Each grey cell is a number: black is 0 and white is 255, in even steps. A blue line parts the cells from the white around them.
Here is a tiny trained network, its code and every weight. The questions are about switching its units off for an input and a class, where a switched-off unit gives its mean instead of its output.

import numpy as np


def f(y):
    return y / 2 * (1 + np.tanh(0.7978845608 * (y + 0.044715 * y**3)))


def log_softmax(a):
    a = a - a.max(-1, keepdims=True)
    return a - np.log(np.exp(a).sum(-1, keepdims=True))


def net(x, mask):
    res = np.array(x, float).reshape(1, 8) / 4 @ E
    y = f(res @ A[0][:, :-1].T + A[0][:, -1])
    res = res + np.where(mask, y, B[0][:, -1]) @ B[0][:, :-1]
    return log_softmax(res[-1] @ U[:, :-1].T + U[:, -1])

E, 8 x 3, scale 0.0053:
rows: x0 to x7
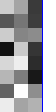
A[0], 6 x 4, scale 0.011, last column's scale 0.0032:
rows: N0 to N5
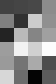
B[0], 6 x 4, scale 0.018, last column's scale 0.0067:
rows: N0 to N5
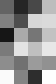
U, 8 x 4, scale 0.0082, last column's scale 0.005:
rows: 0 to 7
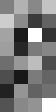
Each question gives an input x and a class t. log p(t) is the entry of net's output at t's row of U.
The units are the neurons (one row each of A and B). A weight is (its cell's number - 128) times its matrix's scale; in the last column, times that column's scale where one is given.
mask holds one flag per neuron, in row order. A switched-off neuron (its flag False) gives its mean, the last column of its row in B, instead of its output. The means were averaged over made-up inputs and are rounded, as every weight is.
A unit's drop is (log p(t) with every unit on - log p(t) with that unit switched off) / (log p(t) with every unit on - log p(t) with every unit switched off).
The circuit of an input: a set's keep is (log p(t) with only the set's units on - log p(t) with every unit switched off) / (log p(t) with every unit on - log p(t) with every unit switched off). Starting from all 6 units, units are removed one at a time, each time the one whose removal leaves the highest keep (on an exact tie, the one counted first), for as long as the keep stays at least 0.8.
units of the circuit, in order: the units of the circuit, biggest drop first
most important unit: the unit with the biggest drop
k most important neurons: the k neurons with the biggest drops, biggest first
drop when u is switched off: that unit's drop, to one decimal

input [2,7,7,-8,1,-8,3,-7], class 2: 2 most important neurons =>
[N2, N5]
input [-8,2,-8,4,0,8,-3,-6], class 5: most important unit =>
N0
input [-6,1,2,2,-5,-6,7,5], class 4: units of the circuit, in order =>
[N3, N5]
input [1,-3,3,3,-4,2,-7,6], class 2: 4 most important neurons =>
[N1, N5, N2, N0]
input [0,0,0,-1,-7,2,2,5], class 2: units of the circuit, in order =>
[N1, N2]
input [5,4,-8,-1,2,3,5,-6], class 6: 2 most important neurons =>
[N2, N1]
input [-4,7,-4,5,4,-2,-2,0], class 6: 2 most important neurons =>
[N2, N1]
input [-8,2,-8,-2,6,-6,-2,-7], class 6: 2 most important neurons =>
[N2, N5]
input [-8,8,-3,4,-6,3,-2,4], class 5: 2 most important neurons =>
[N0, N3]
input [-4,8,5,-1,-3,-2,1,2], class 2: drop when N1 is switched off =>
0.3
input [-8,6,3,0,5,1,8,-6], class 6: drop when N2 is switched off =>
0.4
